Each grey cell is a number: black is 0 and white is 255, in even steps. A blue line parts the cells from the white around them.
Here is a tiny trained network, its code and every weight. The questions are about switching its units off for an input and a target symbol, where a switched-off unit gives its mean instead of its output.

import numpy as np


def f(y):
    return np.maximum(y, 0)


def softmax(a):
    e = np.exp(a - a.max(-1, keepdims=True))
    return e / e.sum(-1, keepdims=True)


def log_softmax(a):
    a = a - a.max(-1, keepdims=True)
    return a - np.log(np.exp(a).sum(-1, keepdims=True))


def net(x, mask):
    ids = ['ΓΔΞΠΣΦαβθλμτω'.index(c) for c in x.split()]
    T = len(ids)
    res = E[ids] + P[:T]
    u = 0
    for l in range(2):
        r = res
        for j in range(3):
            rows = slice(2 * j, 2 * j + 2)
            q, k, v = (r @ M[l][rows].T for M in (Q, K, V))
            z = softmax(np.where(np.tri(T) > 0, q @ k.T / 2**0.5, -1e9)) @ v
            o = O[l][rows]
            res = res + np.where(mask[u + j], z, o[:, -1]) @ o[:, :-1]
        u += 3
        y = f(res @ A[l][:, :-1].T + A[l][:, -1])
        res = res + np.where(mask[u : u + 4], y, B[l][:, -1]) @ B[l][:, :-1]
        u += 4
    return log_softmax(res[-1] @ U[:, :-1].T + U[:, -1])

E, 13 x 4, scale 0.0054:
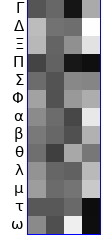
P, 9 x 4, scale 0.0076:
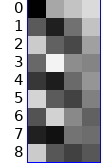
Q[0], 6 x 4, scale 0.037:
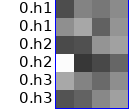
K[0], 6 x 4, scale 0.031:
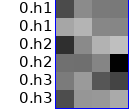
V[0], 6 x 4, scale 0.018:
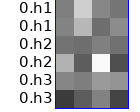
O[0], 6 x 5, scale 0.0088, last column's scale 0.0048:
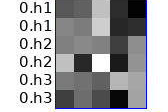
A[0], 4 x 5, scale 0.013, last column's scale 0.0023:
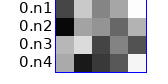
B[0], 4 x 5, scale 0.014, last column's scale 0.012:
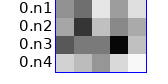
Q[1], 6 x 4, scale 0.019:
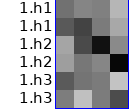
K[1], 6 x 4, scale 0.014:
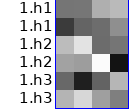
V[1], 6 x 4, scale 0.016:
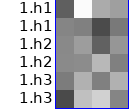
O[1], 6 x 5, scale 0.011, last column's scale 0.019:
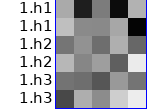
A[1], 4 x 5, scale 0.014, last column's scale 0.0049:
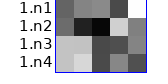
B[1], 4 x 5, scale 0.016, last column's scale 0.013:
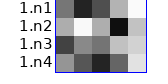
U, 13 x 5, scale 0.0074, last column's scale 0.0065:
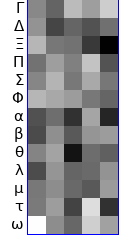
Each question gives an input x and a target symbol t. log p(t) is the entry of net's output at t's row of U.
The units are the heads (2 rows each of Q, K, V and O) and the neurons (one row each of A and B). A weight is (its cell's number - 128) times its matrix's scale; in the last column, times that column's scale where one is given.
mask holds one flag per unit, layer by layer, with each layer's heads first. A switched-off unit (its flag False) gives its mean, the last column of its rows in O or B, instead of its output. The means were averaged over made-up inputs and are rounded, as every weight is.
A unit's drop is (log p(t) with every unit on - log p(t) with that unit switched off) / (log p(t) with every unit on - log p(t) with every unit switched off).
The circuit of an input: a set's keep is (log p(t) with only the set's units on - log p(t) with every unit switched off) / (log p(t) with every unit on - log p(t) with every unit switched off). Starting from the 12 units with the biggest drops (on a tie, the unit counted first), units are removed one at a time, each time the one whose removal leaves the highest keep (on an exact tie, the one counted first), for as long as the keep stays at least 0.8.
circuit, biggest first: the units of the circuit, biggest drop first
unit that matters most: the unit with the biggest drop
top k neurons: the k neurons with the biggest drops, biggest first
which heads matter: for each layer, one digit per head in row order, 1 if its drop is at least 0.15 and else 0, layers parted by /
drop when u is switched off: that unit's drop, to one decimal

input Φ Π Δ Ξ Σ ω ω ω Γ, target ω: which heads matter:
010 / 000
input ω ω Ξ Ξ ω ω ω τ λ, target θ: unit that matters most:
0.n1
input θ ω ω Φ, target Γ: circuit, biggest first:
(0.h1, 1.n4, 1.n2)
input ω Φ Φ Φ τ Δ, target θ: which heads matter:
000 / 011
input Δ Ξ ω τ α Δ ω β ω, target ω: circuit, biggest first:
(0.h2, 0.n4)
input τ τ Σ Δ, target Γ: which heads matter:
110 / 100
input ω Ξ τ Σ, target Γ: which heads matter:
100 / 100
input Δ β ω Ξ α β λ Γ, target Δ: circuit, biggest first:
(0.h2, 1.h1)
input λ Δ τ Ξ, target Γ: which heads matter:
110 / 000
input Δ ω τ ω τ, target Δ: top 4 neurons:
(0.n1, 0.n3, 1.n1, 1.n3)
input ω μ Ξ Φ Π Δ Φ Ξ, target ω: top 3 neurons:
(0.n4, 0.n1, 0.n3)
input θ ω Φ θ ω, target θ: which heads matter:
101 / 110
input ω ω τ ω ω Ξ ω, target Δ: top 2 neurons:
(0.n4, 0.n3)
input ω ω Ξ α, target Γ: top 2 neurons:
(0.n4, 1.n4)
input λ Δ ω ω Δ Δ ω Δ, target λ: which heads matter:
110 / 111
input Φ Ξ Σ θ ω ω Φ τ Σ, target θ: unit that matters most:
0.n1
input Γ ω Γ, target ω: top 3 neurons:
(0.n4, 0.n1, 0.n3)
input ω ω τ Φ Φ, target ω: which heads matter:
010 / 000
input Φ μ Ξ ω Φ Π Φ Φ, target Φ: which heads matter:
000 / 010
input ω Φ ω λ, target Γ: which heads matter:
100 / 100
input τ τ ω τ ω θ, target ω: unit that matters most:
0.h2
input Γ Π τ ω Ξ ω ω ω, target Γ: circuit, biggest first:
(0.h2, 0.n1, 0.n2, 1.n4)
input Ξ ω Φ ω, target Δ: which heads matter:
010 / 001
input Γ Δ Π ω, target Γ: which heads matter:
011 / 100
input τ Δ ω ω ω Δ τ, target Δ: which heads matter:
001 / 010
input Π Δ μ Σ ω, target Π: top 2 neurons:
(0.n2, 0.n1)
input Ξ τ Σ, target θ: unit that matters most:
0.n4
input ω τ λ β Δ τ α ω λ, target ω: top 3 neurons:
(0.n1, 0.n3, 0.n4)
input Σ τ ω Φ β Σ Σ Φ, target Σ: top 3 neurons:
(0.n4, 0.n2, 1.n2)
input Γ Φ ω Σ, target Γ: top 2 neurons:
(0.n2, 0.n1)
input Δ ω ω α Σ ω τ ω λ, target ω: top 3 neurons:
(0.n3, 0.n1, 0.n4)
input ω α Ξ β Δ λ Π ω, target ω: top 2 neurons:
(0.n4, 0.n1)
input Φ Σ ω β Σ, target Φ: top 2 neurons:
(1.n2, 0.n4)
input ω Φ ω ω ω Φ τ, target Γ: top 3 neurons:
(0.n2, 1.n4, 0.n3)
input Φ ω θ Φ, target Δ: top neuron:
(1.n3)
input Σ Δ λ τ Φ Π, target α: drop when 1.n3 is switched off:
1.5
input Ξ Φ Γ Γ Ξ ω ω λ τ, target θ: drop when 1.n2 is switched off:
0.1
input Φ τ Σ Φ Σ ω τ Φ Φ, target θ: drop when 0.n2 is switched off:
0.2
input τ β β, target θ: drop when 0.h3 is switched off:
0.0
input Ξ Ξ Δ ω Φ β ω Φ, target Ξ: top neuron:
(1.n2)
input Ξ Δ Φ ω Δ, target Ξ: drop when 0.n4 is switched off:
-0.1
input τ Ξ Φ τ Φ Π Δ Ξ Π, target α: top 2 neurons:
(0.n3, 1.n3)
